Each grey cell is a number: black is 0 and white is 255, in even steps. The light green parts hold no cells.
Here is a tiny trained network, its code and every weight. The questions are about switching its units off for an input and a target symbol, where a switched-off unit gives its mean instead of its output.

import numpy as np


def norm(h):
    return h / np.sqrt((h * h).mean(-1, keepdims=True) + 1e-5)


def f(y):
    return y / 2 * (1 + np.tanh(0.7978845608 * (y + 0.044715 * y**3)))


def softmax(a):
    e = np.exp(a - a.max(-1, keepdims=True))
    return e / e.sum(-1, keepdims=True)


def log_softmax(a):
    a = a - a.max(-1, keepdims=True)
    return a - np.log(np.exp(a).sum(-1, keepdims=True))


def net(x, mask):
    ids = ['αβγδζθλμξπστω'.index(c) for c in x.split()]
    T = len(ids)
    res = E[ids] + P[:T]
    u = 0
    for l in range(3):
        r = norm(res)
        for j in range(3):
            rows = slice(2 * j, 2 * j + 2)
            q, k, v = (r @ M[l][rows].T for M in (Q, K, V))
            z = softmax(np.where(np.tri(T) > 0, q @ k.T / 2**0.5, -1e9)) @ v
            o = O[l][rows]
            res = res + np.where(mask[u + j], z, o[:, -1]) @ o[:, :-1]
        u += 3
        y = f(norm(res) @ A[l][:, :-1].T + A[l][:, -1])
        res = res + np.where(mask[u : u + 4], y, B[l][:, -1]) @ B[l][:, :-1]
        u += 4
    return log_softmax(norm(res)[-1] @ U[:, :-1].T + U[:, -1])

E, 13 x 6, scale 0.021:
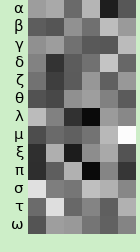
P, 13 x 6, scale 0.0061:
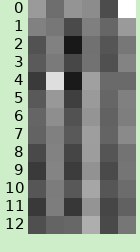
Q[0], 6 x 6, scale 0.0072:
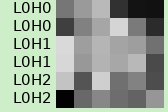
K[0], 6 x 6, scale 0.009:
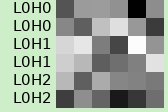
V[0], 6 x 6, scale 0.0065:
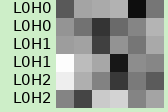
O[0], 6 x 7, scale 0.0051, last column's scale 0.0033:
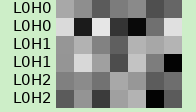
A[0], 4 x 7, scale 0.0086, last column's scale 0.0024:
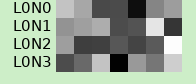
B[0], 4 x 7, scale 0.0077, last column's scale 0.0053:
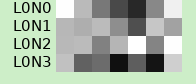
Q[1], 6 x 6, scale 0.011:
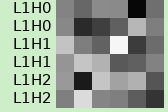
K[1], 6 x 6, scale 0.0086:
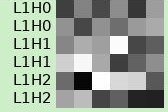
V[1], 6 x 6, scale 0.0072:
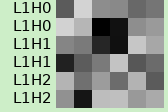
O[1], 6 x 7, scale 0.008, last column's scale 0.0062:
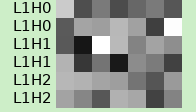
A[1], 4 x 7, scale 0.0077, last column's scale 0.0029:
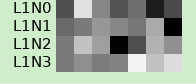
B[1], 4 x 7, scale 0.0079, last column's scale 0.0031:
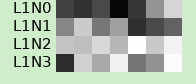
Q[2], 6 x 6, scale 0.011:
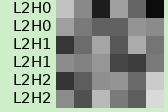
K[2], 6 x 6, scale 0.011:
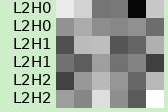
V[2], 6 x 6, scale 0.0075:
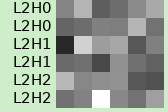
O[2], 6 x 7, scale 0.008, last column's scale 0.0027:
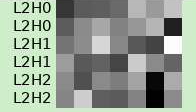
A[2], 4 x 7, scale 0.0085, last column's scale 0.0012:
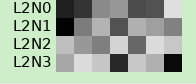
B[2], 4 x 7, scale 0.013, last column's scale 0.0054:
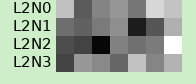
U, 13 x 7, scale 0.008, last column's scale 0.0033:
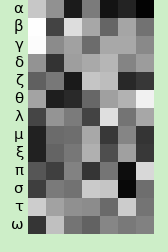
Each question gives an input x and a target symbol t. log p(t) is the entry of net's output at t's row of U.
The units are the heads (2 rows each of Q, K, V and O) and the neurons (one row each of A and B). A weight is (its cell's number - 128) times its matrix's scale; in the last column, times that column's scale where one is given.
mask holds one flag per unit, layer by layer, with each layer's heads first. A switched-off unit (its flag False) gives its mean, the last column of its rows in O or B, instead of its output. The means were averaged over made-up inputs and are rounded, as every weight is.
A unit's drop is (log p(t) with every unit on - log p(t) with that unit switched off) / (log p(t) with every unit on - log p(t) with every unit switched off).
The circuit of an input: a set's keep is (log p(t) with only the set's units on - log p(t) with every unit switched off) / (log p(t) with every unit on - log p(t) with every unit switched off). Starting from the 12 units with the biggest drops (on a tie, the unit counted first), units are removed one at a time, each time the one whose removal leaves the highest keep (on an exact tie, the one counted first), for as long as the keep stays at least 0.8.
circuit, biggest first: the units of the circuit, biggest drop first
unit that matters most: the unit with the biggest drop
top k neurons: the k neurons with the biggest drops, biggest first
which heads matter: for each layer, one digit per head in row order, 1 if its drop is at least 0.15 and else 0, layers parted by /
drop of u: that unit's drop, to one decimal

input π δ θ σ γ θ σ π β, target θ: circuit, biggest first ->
(L0H1 L1H1)
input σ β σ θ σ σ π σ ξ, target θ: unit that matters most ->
L0H1
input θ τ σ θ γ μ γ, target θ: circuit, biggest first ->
(L0H1 L2H1 L1H1)
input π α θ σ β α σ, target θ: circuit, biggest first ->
(L1H1 L2H2 L2N2)
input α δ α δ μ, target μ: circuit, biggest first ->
(L2N1 L0N2)
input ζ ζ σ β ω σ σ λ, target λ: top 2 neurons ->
(L2N3 L0N2)
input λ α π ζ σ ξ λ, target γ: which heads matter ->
100 / 000 / 000
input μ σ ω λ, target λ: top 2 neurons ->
(L2N3 L1N2)
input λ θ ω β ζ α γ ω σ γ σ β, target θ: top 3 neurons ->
(L2N0 L1N2 L0N3)
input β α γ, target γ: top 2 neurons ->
(L1N2 L0N0)
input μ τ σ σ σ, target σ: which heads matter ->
010 / 000 / 000
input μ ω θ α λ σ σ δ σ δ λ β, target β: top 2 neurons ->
(L2N0 L2N2)
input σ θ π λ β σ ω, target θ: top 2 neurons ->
(L0N3 L2N2)
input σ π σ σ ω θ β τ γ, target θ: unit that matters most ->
L0H1
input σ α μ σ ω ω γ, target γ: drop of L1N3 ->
0.1
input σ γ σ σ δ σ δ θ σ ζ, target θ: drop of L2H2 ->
0.1
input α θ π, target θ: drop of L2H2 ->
0.2
